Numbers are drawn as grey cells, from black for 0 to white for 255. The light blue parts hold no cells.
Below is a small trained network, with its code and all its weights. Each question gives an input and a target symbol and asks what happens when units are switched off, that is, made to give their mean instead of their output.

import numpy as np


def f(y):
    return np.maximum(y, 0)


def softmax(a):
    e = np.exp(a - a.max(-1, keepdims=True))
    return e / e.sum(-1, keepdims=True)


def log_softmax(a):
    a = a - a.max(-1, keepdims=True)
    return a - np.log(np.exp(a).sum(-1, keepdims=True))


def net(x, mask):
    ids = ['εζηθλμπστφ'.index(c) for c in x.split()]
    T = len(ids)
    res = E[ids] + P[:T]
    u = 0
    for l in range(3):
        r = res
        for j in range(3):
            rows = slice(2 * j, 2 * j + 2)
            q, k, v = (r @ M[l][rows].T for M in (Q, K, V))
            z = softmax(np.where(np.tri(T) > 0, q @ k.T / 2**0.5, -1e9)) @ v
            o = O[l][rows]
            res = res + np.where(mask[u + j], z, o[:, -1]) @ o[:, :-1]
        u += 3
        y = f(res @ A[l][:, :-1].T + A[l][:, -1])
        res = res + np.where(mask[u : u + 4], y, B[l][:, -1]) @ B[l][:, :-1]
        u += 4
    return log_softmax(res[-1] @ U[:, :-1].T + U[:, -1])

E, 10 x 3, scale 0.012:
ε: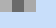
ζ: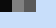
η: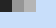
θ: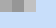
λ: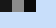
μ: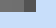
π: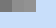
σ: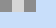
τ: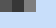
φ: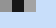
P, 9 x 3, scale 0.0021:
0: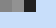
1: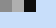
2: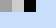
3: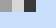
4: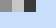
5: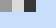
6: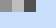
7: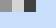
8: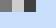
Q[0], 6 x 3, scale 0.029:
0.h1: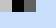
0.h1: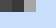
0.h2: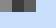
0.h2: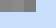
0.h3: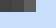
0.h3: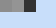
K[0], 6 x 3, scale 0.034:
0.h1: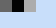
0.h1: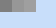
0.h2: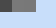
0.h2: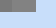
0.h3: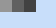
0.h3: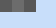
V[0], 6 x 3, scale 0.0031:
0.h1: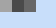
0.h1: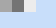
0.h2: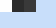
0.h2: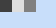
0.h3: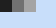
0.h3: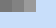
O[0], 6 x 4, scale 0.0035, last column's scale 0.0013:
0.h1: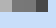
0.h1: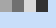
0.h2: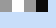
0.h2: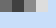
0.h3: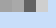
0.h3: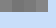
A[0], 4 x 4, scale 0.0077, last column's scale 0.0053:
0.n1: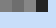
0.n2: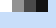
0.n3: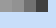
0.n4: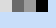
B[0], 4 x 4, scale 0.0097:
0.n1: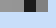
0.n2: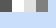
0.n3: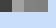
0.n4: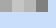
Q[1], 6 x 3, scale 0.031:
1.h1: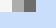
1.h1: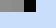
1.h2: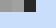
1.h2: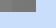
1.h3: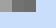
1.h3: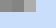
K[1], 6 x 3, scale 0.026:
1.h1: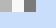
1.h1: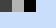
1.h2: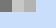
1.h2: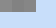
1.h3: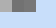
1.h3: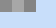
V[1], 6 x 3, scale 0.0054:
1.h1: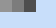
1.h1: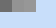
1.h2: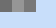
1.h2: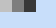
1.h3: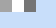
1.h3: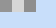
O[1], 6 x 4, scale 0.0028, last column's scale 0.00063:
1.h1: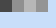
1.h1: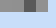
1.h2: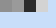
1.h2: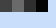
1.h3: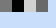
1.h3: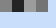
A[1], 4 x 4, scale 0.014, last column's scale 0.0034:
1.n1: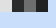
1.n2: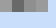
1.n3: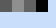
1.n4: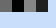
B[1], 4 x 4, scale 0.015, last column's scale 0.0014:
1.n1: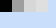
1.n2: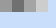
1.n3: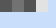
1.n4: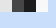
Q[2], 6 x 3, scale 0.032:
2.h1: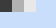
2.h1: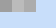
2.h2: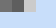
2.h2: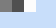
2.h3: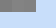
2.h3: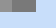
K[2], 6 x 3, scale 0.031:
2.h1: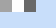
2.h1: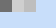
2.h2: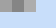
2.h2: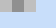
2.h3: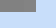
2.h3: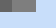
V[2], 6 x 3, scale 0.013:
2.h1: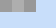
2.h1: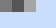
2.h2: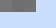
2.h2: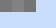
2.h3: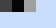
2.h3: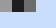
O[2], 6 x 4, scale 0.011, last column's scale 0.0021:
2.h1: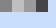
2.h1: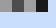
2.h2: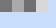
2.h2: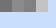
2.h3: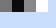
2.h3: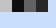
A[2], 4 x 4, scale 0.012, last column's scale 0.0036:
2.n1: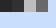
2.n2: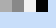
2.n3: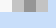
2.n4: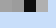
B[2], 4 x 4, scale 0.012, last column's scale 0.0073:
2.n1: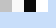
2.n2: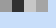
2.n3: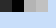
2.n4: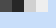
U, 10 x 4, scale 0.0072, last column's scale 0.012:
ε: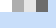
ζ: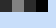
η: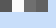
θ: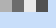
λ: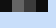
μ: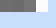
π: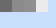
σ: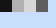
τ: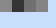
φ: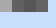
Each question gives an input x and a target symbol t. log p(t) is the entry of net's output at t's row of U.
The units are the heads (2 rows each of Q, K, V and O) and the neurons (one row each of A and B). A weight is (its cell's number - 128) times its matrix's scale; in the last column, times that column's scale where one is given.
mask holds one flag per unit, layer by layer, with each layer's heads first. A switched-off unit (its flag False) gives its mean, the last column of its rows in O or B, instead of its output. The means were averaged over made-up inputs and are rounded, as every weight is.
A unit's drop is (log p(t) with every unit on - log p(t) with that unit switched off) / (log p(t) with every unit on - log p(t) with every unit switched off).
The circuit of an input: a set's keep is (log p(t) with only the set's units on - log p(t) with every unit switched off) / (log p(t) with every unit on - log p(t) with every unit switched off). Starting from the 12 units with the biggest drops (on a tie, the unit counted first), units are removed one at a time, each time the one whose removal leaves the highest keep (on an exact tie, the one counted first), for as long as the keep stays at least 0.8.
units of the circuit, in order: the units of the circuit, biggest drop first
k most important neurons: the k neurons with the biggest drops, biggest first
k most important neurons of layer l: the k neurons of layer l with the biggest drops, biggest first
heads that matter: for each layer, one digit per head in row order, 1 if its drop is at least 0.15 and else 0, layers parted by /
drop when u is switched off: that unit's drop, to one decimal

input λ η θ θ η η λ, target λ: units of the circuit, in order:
[1.n3; 2.h1; 2.n4]
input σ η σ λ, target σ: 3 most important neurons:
[2.n4; 2.n1; 1.n4]
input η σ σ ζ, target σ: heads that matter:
000 / 000 / 001
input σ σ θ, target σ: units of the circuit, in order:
[2.h3; 2.n3]
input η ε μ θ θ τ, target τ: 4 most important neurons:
[1.n4; 2.n4; 2.n1; 1.n1]
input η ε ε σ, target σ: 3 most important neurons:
[1.n4; 2.n3; 2.n1]
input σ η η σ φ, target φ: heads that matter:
000 / 000 / 100
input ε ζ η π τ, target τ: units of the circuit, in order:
[1.n4; 2.n4; 2.h1]
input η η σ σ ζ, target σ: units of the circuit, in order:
[2.h3; 2.n1]
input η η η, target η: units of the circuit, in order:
[2.n1; 1.n4; 2.h3]
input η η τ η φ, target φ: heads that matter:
000 / 000 / 101
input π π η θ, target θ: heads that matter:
000 / 000 / 100
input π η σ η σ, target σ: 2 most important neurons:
[2.n3; 1.n4]
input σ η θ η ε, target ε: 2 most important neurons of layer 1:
[1.n1; 1.n2]
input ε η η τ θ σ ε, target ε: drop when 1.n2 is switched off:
0.2
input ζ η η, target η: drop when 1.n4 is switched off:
0.3
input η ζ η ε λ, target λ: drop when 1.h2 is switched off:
-0.1
